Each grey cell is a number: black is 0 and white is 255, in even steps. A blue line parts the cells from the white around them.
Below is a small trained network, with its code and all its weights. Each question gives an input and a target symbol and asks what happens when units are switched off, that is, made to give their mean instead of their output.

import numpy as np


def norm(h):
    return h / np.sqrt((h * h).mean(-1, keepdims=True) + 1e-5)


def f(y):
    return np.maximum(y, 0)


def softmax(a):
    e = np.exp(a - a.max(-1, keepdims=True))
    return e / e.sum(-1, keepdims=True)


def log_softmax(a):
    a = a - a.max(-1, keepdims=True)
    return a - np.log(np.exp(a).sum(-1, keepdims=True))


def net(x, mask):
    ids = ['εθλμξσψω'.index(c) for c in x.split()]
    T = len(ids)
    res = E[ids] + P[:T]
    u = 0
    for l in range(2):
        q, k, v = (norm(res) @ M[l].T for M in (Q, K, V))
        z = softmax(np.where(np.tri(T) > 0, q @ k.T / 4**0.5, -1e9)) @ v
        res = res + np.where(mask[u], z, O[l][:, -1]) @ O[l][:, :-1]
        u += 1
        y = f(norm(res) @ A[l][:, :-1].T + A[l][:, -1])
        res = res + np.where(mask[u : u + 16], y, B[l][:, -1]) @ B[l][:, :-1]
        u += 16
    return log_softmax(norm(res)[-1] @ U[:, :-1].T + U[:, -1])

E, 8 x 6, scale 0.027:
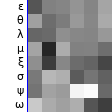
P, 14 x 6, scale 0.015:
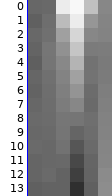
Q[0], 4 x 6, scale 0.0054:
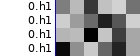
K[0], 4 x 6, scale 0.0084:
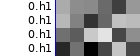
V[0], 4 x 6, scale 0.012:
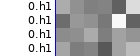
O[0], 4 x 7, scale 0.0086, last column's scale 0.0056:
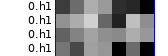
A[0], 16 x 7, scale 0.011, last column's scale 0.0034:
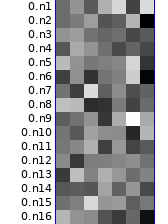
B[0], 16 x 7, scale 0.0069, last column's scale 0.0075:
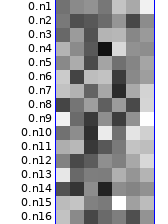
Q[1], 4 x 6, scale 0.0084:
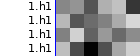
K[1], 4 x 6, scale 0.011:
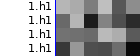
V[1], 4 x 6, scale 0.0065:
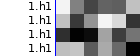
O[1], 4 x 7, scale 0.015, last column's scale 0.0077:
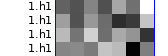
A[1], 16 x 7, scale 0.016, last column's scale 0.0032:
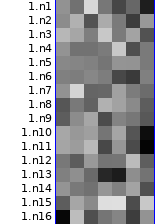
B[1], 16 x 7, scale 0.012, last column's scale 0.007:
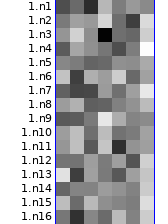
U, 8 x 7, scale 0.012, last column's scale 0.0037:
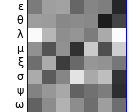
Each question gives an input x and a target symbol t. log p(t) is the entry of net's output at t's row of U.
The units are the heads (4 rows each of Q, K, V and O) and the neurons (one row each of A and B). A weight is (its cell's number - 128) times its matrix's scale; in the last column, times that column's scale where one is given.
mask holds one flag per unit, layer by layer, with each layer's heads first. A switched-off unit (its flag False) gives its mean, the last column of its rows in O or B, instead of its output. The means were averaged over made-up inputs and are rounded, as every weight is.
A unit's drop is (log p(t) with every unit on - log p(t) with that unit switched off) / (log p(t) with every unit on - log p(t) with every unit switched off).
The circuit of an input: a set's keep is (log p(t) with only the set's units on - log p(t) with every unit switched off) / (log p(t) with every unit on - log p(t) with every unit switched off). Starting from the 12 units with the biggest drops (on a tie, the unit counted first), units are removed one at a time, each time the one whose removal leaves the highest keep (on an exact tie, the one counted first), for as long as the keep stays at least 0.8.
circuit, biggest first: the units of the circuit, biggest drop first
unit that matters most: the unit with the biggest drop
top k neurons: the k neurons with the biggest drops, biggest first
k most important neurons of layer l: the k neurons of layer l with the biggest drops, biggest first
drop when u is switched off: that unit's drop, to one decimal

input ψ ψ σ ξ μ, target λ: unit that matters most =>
0.n7
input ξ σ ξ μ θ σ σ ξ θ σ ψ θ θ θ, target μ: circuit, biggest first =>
[0.h1; 0.n14]
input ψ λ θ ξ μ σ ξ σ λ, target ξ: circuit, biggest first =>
[1.h1; 0.n10]
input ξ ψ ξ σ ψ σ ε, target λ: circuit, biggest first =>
[0.n6; 1.n3]
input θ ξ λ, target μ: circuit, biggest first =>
[1.h1; 0.n7]
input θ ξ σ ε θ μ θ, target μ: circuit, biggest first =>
[0.h1; 0.n14; 0.n10]
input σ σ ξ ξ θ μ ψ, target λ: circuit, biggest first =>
[1.n15; 1.n3]
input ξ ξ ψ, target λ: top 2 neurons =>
[1.n15; 1.n3]
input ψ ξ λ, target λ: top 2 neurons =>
[0.n9; 1.n3]
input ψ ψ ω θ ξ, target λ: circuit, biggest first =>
[0.n7; 0.h1]
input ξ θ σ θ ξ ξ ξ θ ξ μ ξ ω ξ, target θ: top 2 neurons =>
[1.n2; 1.n4]
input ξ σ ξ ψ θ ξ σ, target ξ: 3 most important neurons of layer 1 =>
[1.n7; 1.n15; 1.n6]
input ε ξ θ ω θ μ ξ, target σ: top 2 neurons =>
[1.n3; 0.n7]
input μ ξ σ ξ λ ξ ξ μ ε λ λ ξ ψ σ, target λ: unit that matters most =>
0.h1
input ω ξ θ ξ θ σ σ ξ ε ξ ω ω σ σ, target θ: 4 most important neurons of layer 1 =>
[1.n2; 1.n11; 1.n4; 1.n10]
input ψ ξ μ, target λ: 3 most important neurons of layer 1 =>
[1.n3; 1.n16; 1.n7]
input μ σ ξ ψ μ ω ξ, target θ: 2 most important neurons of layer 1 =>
[1.n2; 1.n7]
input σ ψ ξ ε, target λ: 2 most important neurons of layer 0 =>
[0.n9; 0.n6]
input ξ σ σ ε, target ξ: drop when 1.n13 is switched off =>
0.2
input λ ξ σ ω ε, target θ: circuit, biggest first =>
[1.h1]
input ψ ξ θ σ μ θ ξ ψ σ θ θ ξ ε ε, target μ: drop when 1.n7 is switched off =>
0.1
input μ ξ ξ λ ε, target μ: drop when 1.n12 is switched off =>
0.2
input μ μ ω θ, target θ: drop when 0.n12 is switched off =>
0.0
